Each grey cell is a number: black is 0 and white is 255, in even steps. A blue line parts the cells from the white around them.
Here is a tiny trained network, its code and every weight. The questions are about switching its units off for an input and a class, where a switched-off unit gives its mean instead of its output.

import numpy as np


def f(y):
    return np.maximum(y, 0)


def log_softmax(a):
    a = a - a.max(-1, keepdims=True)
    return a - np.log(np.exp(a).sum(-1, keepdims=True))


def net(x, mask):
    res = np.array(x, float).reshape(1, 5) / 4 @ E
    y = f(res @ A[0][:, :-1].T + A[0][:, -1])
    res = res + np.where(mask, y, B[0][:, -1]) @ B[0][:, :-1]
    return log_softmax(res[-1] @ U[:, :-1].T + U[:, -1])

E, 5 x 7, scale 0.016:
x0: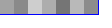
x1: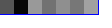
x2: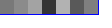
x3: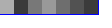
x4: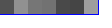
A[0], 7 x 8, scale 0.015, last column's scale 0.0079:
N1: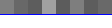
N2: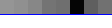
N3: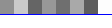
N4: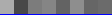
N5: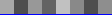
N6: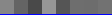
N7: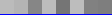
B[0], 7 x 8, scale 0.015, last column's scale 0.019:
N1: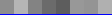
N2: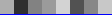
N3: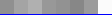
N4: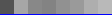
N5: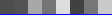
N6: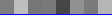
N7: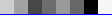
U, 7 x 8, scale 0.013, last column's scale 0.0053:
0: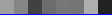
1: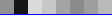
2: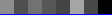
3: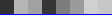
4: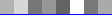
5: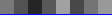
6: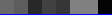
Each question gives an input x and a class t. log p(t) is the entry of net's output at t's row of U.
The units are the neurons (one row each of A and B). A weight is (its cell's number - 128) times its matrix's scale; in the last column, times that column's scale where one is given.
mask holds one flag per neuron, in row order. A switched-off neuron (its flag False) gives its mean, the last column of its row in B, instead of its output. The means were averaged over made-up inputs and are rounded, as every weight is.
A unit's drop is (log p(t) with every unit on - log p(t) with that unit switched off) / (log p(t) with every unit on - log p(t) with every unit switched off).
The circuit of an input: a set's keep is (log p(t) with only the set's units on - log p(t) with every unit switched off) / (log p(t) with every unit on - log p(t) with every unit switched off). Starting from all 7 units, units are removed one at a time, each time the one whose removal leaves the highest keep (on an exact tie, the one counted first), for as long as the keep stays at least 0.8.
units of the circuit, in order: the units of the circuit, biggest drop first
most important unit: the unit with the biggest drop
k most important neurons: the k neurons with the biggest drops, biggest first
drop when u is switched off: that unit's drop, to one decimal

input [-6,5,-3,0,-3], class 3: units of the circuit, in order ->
[N7; N2]
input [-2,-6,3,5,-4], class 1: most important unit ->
N3
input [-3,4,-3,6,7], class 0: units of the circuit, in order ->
[N6; N2; N1; N5]
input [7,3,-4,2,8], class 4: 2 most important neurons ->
[N5; N2]
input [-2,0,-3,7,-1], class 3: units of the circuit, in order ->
[N7; N6; N4]
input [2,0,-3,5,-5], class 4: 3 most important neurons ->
[N2; N4; N1]
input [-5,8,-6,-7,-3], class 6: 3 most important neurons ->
[N3; N2; N5]
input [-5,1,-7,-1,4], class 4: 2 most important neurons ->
[N5; N6]
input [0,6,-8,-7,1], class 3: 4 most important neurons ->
[N7; N2; N5; N3]
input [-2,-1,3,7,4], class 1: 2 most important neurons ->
[N7; N2]
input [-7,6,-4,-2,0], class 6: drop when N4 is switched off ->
0.1
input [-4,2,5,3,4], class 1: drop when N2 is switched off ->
0.6
